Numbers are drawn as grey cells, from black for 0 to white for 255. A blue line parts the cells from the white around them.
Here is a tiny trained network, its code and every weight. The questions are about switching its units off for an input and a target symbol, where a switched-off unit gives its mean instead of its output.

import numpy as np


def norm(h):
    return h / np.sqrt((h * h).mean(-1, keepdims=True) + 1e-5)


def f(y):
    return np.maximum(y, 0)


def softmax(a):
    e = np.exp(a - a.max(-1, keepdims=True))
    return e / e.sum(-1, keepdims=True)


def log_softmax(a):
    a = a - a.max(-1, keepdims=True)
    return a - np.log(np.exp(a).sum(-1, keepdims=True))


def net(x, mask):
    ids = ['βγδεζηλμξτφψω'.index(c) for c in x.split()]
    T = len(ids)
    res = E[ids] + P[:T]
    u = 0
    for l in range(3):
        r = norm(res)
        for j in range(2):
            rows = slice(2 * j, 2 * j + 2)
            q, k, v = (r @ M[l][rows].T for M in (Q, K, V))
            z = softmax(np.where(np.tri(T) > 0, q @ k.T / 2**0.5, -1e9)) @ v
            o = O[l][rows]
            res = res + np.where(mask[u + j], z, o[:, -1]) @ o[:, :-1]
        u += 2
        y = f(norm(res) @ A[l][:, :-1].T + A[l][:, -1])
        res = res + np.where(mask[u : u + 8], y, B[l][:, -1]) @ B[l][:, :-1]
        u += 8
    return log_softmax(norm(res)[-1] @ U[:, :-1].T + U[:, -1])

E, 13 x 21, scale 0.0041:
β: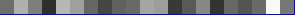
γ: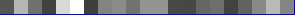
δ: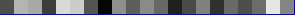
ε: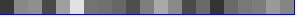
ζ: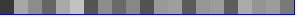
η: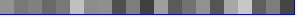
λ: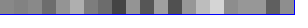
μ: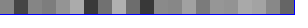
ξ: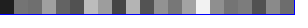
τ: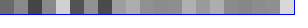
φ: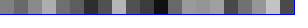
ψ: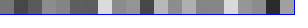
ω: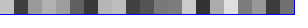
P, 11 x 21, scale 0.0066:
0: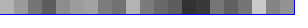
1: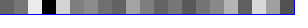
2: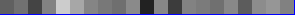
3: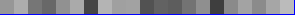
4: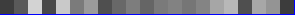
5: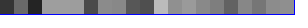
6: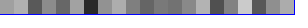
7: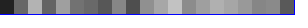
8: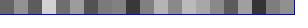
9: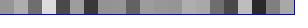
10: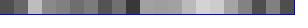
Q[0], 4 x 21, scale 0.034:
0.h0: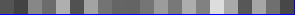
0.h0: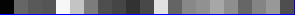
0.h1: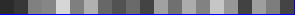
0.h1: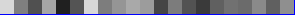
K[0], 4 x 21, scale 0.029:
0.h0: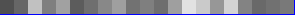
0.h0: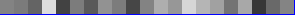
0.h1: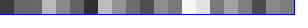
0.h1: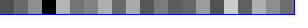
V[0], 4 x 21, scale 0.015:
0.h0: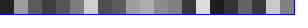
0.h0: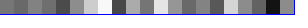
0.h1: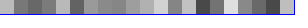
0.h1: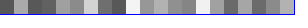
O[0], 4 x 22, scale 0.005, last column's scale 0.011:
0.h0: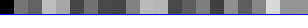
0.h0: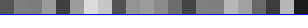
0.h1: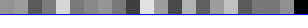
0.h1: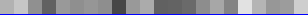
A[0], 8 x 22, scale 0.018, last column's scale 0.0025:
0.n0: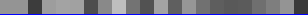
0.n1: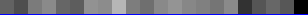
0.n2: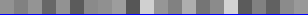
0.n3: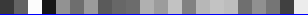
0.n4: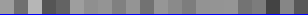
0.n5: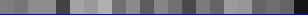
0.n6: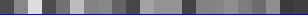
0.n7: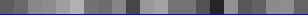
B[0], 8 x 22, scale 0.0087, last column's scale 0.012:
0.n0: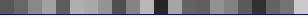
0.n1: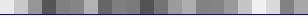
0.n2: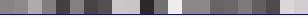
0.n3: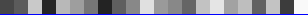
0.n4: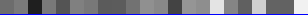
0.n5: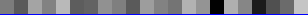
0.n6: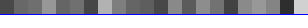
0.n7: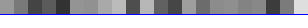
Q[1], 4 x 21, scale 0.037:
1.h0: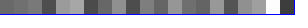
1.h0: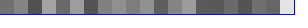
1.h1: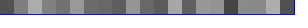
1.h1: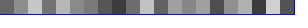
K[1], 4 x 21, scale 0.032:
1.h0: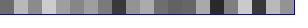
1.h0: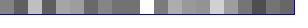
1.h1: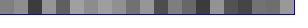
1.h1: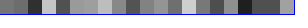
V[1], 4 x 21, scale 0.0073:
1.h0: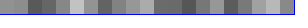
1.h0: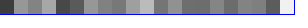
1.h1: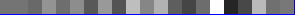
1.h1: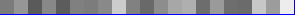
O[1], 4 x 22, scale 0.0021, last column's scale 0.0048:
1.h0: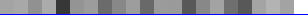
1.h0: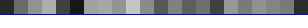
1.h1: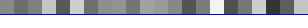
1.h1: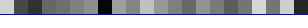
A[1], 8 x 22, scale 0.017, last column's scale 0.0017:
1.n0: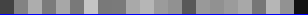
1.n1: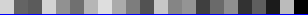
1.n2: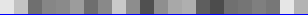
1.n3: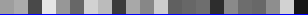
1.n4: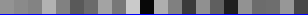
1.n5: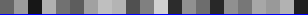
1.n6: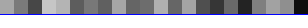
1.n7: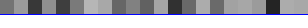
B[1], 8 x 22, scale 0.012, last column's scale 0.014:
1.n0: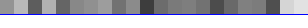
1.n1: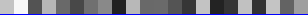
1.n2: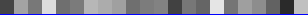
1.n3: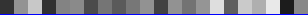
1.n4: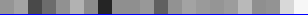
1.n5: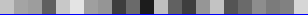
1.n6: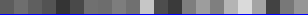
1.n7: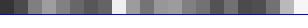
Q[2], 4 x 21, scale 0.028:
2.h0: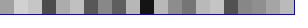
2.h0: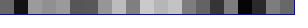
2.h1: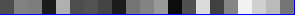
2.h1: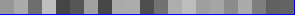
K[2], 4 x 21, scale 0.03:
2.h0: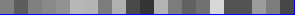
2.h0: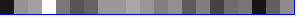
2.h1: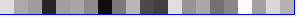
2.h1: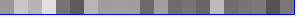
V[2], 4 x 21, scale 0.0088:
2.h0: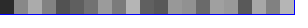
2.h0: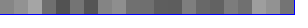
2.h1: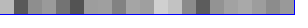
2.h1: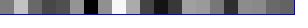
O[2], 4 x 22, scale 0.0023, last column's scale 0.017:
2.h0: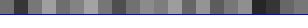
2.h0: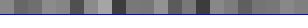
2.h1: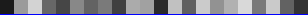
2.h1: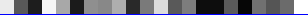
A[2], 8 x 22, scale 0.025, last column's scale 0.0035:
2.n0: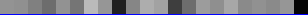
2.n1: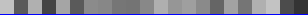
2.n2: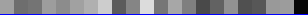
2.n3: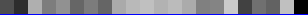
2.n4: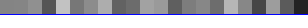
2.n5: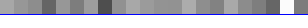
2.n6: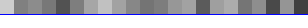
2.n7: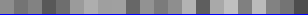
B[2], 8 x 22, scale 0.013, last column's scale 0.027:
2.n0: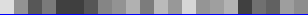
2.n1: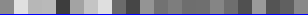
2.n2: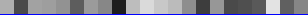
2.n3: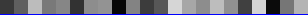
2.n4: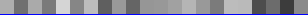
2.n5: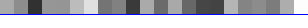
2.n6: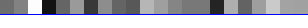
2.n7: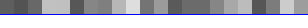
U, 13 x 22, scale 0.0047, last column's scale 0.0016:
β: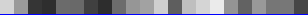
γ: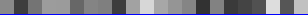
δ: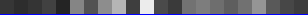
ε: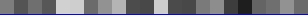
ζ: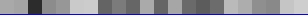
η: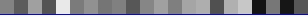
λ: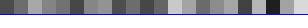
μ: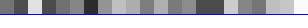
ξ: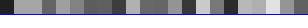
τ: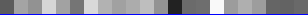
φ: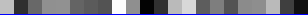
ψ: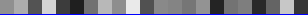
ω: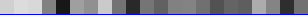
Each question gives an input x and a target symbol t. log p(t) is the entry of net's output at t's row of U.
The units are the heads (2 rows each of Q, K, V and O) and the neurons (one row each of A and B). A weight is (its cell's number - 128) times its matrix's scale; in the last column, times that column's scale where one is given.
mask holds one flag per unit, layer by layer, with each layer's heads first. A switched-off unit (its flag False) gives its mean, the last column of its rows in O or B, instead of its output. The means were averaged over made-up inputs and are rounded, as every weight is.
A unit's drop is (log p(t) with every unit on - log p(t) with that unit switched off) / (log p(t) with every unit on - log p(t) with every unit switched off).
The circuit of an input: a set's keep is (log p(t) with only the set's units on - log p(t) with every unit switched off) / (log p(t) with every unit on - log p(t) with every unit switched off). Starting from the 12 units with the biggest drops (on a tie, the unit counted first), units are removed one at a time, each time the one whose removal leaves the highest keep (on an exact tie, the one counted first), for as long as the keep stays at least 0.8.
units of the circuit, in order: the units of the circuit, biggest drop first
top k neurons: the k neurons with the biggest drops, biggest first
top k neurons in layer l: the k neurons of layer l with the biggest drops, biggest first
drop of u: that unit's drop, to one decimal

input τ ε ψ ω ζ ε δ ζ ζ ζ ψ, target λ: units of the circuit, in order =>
(0.h0 2.n3 1.n7)
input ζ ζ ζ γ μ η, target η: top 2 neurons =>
(0.n5 2.n4)
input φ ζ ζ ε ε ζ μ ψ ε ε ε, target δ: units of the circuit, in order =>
(0.h0 0.n7 2.n5)
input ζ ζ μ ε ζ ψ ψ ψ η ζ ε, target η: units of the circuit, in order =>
(0.n5 0.h0 2.n4)
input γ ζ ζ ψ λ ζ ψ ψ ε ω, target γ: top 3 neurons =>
(0.n0 2.n2 1.n7)
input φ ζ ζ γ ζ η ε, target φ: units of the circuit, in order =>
(0.h0)
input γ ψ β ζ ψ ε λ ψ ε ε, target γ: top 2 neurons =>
(0.n0 2.n2)
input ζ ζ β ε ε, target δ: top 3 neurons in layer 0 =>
(0.n7 0.n6 0.n5)
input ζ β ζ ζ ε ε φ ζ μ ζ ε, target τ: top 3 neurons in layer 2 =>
(2.n7 2.n1 2.n5)
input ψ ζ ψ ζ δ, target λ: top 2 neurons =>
(2.n3 0.n2)
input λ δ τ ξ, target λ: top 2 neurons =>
(1.n7 2.n3)
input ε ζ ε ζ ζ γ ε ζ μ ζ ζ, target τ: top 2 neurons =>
(2.n7 0.n3)
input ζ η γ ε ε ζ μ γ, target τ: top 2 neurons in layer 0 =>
(0.n3 0.n1)
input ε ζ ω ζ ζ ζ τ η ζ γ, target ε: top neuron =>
(1.n5)
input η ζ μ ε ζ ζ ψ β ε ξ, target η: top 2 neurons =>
(0.n5 2.n4)
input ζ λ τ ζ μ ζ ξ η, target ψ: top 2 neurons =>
(1.n0 1.n4)
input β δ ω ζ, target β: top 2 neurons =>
(0.n3 2.n0)
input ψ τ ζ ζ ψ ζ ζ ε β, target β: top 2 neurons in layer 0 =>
(0.n3 0.n7)
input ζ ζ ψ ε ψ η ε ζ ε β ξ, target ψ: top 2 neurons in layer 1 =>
(1.n0 1.n4)
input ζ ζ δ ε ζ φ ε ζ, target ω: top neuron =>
(2.n1)
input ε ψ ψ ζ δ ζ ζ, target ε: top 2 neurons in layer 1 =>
(1.n5 1.n7)
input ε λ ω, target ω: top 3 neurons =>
(1.n1 0.n3 2.n6)
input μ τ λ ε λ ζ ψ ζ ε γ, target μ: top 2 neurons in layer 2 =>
(2.n6 2.n7)
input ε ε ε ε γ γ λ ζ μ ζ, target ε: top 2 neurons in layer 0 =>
(0.n7 0.n3)
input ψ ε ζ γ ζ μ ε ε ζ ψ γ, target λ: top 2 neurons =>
(2.n3 0.n4)
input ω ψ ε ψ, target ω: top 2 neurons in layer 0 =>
(0.n3 0.n1)
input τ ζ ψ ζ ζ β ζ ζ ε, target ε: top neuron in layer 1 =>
(1.n5)
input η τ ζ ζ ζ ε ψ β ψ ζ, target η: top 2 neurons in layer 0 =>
(0.n5 0.n3)
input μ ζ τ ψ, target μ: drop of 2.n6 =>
0.6
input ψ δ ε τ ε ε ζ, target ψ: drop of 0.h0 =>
0.1
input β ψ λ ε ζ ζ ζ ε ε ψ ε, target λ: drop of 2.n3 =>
0.3
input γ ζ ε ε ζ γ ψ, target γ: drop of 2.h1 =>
0.0
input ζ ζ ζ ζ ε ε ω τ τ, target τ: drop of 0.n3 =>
0.1
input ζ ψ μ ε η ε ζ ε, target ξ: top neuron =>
(0.n6)
